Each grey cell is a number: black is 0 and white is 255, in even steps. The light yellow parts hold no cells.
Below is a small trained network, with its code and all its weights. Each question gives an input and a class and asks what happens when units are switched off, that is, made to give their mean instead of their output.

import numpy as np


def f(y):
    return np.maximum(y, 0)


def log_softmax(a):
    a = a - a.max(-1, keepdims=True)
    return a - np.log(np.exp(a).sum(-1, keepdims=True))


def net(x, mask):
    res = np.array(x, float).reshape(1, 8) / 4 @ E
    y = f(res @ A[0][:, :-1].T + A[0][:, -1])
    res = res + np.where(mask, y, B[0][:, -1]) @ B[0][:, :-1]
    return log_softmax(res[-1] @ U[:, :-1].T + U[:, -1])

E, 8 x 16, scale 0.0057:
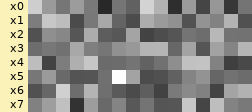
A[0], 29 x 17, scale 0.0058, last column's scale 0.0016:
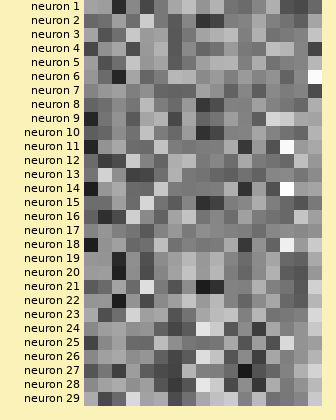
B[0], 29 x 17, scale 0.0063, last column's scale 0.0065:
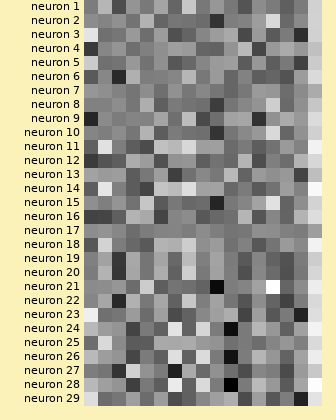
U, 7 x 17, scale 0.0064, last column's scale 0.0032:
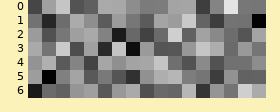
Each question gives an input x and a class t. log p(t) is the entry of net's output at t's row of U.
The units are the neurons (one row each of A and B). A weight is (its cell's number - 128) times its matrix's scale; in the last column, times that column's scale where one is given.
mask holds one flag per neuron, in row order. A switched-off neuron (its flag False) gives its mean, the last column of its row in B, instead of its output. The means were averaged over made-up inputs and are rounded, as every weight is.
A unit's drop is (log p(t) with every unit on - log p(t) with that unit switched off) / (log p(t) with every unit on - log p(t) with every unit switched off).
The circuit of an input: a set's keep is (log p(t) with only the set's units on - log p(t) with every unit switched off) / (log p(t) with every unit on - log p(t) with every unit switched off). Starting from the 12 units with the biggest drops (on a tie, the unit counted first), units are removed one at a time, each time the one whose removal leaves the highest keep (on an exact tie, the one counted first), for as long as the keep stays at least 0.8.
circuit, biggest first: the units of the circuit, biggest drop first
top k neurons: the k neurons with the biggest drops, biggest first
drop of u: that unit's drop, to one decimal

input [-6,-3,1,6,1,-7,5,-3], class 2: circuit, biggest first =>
neuron 29; neuron 28
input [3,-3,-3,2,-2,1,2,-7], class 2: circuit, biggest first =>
neuron 14; neuron 11; neuron 28
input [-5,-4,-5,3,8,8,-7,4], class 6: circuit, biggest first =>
neuron 12; neuron 16
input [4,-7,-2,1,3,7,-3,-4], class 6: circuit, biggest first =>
neuron 16
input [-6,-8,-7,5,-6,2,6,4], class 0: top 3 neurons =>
neuron 14; neuron 11; neuron 25
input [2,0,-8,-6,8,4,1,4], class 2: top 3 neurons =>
neuron 28; neuron 24; neuron 26
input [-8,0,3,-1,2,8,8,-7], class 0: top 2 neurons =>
neuron 14; neuron 11
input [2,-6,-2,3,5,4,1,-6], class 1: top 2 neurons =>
neuron 16; neuron 12
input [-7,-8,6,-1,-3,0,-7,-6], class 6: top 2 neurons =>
neuron 16; neuron 12
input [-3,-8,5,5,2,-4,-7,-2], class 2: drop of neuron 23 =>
0.2
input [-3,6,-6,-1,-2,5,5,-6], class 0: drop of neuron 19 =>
0.2
